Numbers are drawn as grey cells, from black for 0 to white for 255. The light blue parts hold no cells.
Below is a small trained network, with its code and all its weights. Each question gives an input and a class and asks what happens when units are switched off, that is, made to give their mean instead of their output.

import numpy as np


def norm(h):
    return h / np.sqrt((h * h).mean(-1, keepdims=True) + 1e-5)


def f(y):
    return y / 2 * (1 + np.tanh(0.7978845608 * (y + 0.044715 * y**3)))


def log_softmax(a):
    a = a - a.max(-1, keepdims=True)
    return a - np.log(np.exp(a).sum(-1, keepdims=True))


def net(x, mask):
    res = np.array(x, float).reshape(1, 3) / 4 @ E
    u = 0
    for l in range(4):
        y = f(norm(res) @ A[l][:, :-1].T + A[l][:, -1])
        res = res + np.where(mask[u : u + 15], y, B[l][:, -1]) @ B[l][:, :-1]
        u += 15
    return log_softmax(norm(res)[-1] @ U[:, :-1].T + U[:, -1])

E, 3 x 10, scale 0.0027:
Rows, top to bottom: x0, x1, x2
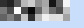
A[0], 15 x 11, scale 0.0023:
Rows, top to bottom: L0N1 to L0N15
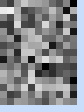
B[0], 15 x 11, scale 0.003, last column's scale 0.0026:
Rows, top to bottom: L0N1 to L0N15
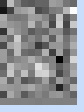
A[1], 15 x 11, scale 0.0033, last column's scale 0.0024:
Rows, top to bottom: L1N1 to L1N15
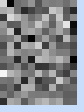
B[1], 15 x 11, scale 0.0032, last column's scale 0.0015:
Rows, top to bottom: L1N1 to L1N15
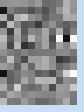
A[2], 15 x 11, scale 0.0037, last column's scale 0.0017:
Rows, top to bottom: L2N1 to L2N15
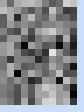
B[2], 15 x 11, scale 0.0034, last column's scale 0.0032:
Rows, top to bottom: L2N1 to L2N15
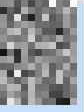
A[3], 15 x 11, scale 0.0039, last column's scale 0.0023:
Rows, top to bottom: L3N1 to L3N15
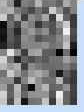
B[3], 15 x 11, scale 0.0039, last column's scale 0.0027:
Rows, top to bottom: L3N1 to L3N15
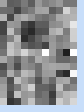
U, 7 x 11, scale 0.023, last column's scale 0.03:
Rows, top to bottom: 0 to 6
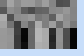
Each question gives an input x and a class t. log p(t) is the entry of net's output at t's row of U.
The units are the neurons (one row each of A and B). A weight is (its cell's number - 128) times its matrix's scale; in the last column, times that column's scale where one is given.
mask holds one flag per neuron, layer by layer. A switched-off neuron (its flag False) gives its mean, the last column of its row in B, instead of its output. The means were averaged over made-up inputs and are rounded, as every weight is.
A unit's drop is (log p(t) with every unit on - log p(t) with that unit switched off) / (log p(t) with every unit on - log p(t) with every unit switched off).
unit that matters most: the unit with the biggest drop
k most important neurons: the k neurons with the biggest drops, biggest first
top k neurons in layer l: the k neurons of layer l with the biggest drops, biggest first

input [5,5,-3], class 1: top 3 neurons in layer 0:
[L0N8, L0N6, L0N12]
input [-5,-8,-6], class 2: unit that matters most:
L2N11
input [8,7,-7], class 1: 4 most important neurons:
[L0N9, L2N15, L0N13, L2N5]
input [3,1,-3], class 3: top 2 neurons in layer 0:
[L0N2, L0N9]
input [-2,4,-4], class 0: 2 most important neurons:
[L1N7, L1N13]
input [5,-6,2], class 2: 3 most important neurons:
[L0N2, L1N11, L2N11]
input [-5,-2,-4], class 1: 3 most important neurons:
[L0N9, L0N13, L2N8]
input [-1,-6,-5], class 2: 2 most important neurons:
[L0N9, L0N13]
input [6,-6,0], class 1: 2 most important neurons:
[L1N6, L0N4]
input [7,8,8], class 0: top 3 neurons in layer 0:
[L0N2, L0N8, L0N6]
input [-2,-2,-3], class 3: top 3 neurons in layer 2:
[L2N1, L2N15, L2N5]
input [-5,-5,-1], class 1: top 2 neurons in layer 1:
[L1N6, L1N2]
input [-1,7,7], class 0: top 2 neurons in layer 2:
[L2N15, L2N5]
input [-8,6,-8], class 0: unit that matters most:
L2N7
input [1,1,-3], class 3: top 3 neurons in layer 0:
[L0N9, L0N11, L0N13]
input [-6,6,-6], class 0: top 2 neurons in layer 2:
[L2N7, L2N1]
